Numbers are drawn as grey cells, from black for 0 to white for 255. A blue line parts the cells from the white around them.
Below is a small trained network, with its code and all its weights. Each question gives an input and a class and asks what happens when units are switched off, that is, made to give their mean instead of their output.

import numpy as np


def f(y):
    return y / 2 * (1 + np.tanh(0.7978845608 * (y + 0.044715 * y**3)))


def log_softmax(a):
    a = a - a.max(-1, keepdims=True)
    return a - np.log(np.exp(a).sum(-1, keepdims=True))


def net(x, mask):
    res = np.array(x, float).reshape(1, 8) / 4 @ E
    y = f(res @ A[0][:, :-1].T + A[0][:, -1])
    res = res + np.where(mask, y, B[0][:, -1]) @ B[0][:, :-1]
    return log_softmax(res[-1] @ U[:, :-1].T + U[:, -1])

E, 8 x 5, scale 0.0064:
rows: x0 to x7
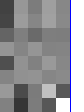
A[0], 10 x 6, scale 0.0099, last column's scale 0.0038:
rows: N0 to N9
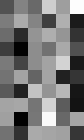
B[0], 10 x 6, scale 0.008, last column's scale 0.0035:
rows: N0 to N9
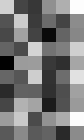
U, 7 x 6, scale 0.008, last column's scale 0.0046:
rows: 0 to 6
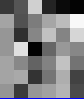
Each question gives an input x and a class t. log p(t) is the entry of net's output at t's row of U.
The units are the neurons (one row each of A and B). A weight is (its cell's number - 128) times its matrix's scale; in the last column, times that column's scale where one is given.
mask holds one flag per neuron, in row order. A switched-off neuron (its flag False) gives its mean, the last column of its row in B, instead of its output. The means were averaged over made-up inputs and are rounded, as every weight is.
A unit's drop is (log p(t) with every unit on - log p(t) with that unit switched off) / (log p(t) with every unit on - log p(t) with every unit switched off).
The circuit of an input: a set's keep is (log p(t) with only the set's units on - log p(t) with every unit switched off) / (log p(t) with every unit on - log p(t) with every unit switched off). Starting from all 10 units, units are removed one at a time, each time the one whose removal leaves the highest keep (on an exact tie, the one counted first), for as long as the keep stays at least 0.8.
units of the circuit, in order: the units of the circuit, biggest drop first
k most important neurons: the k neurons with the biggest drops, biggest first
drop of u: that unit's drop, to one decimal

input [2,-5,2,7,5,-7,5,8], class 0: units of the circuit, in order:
(N4; N6)
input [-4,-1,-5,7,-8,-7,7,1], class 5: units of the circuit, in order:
(N8)
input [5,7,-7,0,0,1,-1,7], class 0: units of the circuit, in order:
(N4; N6)
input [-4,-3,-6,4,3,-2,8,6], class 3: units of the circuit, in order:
(N8; N2)
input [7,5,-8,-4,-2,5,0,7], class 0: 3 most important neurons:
(N4; N6; N3)
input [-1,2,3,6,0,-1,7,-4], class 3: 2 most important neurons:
(N8; N3)
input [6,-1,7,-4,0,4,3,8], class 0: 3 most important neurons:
(N4; N3; N6)
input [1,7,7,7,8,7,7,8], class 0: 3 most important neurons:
(N4; N6; N3)
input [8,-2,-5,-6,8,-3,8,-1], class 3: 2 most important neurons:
(N8; N2)
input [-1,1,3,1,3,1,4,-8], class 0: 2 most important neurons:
(N5; N7)
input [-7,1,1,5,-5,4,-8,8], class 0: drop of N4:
0.3
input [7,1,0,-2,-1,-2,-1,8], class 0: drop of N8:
0.0
